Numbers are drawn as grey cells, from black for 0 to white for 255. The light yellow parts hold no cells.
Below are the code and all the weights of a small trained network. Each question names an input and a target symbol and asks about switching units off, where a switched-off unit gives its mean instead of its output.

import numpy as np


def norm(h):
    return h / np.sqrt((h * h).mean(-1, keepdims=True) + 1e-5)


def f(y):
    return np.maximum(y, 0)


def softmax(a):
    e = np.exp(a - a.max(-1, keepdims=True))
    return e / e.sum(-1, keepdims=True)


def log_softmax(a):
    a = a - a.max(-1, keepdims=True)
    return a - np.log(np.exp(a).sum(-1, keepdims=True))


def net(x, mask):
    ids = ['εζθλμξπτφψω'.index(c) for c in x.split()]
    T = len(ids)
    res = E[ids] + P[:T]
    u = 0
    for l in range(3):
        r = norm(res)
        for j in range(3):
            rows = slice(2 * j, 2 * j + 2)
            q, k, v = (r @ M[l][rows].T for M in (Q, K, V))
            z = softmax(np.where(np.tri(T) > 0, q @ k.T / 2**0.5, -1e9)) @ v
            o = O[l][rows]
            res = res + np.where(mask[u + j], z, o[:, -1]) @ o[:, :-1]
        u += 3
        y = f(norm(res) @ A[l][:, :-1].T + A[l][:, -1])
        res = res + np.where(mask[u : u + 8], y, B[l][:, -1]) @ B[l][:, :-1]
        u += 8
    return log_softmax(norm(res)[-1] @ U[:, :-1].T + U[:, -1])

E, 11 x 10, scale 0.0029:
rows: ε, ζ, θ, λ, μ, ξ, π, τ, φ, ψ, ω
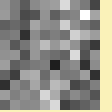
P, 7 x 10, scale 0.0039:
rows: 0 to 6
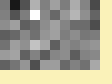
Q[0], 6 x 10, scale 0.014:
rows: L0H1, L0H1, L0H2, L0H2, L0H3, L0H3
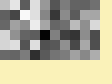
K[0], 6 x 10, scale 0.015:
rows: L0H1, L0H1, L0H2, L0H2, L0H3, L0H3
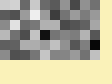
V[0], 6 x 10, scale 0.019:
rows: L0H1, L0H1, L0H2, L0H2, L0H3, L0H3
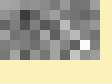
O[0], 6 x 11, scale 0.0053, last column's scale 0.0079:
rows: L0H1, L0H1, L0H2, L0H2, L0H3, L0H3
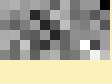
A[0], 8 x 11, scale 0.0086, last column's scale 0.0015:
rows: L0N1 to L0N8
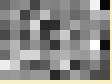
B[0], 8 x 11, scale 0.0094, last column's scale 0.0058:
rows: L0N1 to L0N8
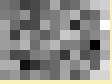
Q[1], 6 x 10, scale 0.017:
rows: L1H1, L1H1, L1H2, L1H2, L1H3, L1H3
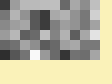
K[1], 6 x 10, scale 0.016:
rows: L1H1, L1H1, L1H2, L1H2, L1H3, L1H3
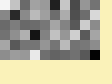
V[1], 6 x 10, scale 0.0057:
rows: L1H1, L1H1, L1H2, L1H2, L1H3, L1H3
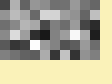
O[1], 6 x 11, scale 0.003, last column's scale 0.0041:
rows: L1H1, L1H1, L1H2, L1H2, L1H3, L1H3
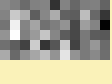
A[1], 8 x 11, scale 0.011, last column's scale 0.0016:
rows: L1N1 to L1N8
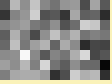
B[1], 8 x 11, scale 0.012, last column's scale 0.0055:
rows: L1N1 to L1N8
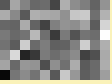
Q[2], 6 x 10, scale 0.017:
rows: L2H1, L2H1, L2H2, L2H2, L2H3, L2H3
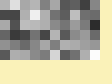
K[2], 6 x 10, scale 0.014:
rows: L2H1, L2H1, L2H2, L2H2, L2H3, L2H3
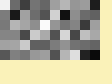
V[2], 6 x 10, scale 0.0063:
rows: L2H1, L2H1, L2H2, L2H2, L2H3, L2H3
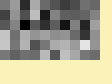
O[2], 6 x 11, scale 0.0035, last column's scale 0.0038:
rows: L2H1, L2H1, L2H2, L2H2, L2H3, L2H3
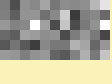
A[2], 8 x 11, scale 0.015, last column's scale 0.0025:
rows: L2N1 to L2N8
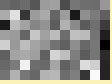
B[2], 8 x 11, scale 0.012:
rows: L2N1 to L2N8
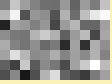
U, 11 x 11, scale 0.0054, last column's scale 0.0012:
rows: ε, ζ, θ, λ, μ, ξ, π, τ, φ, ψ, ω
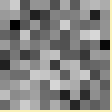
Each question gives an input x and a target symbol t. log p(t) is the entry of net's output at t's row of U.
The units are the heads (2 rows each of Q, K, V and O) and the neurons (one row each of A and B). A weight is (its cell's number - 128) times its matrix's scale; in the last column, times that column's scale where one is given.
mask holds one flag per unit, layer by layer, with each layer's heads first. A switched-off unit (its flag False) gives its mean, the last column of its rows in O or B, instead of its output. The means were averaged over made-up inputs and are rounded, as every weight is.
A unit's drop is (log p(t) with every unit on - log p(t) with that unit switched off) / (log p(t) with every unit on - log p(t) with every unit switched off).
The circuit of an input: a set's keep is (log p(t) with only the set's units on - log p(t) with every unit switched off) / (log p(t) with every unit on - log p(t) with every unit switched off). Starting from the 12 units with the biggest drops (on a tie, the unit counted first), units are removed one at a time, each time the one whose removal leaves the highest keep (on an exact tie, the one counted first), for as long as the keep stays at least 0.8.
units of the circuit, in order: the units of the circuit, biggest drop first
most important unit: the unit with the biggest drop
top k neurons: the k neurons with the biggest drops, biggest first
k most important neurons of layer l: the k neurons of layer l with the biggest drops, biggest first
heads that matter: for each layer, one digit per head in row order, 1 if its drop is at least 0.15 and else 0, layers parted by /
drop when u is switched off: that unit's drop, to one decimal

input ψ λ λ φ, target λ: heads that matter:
001 / 000 / 000
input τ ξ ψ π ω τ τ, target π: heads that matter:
001 / 000 / 000
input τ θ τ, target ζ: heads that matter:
111 / 000 / 000
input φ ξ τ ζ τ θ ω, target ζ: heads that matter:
001 / 000 / 000
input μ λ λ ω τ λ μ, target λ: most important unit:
L0H3
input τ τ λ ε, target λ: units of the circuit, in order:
[L0H3, L2N7]
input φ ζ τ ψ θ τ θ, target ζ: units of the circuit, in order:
[L1N6, L0H3, L2N2]
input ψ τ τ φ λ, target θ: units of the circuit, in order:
[L0H2, L2N2, L0N4]
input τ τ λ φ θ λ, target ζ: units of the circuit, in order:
[L0H1, L2N2]
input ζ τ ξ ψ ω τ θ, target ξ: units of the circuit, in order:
[L0H3, L2N8]
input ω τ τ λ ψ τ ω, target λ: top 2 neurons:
[L2N7, L1N3]
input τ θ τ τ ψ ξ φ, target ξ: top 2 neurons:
[L2N8, L0N6]
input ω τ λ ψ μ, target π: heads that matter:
110 / 000 / 000
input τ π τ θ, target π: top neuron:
[L2N3]
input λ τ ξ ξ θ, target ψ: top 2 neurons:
[L0N5, L2N5]
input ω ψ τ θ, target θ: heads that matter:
011 / 000 / 000
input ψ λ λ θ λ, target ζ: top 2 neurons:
[L0N5, L0N3]
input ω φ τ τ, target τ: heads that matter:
100 / 000 / 000
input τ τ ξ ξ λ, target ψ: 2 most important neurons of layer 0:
[L0N5, L0N7]
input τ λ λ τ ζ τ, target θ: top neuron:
[L0N3]
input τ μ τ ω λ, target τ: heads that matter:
010 / 000 / 000
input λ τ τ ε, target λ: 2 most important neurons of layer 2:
[L2N7, L2N2]
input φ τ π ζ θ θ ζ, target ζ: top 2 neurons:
[L1N6, L1N3]
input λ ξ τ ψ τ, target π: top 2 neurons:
[L1N8, L0N8]
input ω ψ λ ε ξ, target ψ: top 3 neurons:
[L0N5, L2N5, L1N7]
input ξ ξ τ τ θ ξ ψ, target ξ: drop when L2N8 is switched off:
0.2
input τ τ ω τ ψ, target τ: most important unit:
L0H2
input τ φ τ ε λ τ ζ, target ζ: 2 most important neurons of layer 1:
[L1N6, L1N3]
